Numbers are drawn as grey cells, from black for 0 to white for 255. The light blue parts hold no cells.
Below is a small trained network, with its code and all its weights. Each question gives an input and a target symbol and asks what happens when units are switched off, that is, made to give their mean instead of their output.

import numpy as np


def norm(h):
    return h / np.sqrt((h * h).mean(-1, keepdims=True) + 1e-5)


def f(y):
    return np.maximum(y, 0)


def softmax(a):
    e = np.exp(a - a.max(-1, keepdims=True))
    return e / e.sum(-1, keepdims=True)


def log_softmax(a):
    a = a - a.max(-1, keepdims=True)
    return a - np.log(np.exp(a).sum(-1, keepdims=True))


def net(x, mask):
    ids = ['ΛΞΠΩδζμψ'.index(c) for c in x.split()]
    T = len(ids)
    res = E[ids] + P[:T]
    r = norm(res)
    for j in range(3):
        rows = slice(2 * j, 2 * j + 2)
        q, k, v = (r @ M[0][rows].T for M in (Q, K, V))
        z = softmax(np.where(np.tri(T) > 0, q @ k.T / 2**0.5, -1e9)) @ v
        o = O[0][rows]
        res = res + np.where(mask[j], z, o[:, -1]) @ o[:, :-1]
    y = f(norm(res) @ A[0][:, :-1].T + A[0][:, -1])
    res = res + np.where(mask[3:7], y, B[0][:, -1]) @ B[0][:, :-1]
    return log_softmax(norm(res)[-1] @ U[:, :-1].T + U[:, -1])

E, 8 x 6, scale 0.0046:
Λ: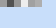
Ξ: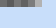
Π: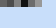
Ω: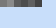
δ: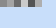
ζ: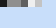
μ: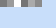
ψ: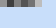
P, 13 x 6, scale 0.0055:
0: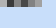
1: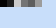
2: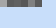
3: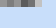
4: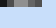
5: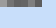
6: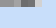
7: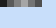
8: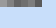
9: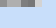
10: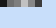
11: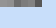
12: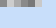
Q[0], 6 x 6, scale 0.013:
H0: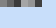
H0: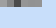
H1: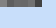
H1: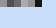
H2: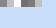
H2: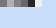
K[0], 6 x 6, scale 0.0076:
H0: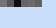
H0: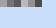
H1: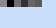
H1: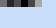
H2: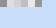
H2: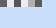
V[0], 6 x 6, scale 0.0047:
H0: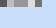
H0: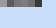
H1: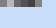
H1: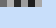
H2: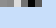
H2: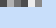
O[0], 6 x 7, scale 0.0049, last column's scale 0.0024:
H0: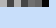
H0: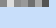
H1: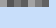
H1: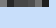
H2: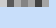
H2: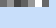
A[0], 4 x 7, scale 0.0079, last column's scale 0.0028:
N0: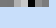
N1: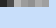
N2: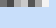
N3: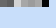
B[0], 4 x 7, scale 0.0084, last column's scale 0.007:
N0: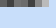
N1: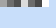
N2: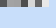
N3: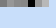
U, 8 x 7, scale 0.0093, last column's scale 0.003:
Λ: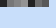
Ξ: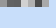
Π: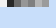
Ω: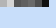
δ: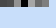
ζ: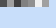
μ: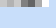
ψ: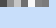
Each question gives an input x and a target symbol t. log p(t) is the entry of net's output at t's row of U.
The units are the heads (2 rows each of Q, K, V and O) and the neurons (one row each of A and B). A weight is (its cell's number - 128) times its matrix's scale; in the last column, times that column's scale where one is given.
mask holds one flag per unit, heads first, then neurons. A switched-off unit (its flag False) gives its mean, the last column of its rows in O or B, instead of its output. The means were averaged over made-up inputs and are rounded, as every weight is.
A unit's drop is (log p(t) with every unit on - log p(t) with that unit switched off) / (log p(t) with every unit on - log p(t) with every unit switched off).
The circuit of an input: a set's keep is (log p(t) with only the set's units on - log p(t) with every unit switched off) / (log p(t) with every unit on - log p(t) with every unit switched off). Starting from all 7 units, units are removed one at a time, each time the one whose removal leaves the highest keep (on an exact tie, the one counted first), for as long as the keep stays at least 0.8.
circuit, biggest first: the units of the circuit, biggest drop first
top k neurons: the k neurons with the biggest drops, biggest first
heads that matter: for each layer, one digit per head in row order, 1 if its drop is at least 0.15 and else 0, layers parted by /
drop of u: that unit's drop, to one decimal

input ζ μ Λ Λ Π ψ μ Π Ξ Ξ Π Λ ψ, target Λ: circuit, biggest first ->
[N0 H2]
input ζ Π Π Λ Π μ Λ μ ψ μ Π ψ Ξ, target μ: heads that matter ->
101
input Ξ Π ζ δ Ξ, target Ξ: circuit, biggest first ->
[N1]
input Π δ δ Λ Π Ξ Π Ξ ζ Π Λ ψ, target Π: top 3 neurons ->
[N2 N3 N1]
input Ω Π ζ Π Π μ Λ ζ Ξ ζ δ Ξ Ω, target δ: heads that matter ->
110
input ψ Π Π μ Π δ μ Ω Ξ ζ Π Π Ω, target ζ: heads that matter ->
001
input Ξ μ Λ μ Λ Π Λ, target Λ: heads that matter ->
000
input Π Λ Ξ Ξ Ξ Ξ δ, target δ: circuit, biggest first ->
[H1 N2 N1]
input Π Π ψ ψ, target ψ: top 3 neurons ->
[N2 N0 N1]
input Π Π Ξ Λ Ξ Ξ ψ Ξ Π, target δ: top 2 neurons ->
[N1 N3]
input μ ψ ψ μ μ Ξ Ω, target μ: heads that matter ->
010
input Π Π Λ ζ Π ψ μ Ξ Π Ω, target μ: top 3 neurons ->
[N2 N1 N0]
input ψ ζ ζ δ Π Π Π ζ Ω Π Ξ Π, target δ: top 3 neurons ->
[N1 N3 N2]
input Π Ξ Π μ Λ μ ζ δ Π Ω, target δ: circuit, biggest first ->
[N1]
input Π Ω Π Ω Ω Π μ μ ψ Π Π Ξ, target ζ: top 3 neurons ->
[N1 N2 N3]
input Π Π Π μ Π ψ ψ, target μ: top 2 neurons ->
[N3 N0]
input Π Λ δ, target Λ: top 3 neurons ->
[N0 N1 N2]
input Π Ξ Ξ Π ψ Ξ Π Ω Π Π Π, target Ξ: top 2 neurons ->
[N1 N3]
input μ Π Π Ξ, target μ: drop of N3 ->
0.2
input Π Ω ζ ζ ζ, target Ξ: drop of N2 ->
0.0
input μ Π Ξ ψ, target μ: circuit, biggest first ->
[H1]
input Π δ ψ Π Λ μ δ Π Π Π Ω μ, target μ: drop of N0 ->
0.1
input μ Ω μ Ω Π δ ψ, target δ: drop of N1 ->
0.2
